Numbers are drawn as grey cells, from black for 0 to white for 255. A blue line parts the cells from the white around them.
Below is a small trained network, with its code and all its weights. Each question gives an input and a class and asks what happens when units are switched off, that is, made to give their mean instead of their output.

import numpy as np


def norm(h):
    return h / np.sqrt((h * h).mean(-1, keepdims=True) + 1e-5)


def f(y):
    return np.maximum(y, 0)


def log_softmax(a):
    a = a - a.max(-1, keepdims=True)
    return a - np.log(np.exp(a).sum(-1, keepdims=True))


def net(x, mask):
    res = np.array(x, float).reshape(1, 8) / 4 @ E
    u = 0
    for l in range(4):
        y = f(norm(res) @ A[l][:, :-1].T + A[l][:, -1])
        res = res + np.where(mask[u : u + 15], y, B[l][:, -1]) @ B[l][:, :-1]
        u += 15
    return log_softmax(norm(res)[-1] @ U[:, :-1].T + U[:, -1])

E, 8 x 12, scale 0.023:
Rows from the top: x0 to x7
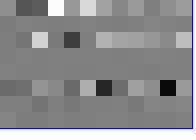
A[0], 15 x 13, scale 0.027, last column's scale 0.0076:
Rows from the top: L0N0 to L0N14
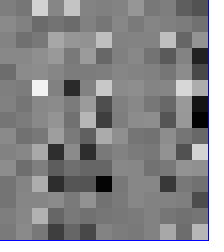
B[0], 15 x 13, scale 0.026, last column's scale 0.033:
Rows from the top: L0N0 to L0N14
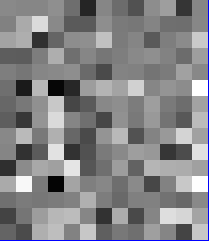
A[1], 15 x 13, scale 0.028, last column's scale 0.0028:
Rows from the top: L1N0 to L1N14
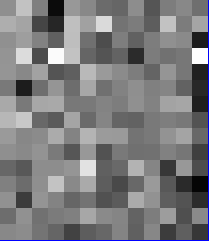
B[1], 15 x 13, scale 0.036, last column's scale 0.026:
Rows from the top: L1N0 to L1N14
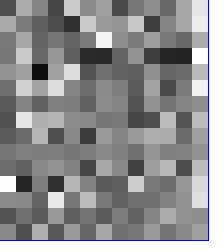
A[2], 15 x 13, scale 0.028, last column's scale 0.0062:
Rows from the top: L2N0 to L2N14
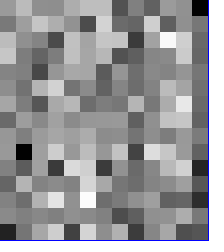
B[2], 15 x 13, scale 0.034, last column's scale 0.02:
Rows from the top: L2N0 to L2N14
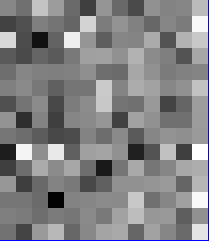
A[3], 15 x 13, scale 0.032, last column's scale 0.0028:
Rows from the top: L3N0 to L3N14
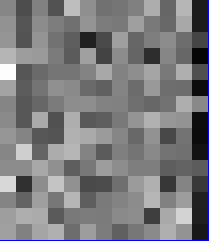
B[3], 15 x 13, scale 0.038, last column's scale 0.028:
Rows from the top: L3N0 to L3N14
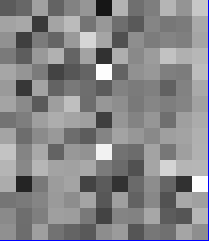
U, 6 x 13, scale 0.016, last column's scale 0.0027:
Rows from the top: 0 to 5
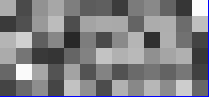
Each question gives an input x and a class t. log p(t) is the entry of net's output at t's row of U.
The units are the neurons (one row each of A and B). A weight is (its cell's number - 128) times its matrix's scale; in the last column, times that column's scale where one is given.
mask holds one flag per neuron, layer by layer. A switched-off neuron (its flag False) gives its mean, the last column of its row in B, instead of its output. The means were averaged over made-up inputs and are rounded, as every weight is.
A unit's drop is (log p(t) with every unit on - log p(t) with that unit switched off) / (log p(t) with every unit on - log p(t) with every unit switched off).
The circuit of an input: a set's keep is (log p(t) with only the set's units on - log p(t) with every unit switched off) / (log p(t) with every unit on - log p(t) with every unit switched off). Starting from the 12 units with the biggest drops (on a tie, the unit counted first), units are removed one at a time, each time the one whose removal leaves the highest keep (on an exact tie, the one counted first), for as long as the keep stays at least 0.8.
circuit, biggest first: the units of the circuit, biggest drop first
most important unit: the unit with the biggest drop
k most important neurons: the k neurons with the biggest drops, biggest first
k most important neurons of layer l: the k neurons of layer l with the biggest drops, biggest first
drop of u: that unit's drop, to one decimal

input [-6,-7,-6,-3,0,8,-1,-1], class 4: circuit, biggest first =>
(L0N11)
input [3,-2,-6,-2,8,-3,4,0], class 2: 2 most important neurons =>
(L0N5 L1N1)
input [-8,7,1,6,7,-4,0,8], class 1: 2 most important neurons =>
(L1N3 L2N9)
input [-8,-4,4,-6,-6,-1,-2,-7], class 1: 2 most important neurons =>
(L0N9 L0N14)
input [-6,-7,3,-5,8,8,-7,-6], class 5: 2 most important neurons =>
(L0N11 L1N3)
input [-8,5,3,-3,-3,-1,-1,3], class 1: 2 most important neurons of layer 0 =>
(L0N9 L0N14)
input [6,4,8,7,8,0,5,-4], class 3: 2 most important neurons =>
(L0N9 L0N14)
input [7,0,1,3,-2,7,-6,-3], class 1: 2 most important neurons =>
(L1N3 L2N9)
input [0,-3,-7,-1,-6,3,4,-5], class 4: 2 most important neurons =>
(L0N5 L0N9)
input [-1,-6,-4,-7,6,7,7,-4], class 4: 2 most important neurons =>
(L0N11 L0N5)
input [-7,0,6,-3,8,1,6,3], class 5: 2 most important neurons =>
(L0N11 L0N7)
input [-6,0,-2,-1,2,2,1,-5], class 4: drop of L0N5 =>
0.9
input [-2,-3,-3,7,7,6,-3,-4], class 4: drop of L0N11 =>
0.9
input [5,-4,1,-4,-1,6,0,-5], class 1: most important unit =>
L1N3
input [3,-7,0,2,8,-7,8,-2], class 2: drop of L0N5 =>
0.7
